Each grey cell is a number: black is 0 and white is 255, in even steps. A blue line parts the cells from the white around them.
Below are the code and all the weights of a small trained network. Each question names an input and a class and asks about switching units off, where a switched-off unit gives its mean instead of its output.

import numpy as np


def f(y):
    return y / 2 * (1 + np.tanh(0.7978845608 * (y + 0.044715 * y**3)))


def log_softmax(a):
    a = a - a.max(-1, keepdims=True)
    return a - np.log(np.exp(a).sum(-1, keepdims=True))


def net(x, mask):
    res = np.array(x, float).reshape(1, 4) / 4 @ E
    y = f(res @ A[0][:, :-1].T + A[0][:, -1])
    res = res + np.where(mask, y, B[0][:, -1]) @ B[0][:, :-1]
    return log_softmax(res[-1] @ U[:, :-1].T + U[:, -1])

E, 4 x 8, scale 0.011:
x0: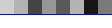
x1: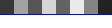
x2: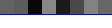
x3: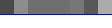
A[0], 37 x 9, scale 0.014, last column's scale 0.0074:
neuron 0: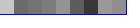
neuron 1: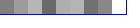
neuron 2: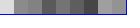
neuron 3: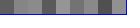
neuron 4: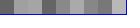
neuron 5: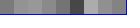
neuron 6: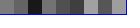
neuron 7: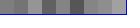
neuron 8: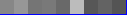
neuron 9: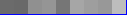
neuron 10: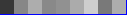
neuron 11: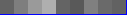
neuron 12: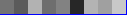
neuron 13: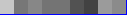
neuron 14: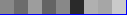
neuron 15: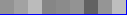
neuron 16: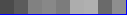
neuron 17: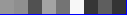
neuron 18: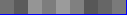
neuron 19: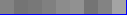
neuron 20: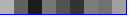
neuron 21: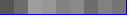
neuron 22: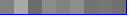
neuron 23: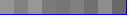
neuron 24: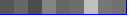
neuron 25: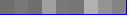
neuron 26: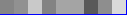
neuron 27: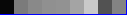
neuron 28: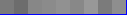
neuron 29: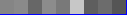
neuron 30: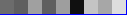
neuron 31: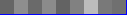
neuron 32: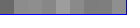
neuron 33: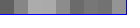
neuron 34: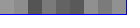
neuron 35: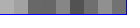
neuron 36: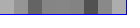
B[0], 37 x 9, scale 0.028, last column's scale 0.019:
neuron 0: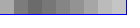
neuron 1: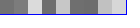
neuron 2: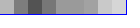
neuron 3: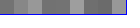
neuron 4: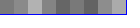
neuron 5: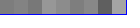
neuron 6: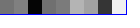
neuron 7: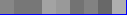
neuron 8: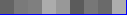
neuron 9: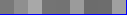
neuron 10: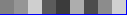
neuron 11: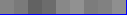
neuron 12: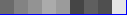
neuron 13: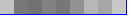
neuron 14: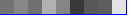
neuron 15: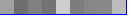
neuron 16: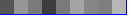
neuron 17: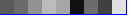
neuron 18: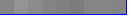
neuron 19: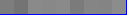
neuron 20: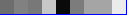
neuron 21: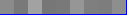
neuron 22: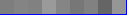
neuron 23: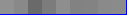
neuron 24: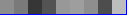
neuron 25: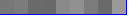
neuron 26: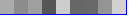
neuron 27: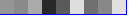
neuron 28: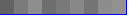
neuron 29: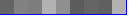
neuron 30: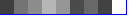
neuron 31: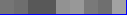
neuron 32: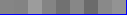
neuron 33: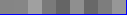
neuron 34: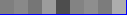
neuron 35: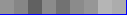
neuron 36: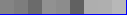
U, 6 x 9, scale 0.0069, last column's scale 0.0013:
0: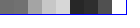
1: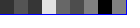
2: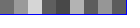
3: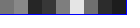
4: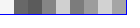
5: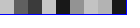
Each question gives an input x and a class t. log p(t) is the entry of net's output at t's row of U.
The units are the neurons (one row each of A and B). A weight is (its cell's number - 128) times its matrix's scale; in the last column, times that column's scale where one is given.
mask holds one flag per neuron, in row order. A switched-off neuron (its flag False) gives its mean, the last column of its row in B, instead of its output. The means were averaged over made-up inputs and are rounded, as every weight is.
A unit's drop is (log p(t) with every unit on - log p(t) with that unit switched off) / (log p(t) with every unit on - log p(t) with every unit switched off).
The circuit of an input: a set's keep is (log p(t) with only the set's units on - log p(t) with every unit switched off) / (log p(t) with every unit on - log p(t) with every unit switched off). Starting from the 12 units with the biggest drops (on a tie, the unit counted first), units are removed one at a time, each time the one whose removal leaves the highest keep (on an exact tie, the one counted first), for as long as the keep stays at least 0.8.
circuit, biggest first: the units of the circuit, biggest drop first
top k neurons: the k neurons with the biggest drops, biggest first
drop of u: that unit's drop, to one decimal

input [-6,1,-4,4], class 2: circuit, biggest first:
(neuron 10)
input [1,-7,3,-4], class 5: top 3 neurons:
(neuron 2; neuron 13; neuron 17)
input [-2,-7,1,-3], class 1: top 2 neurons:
(neuron 1; neuron 26)
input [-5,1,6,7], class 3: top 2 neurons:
(neuron 27; neuron 17)
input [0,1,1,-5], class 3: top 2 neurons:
(neuron 30; neuron 17)
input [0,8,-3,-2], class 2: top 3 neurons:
(neuron 27; neuron 10; neuron 30)
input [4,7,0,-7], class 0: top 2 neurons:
(neuron 6; neuron 20)
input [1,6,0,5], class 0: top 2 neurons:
(neuron 17; neuron 6)
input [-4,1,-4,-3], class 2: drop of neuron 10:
0.1
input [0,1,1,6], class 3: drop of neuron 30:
0.5
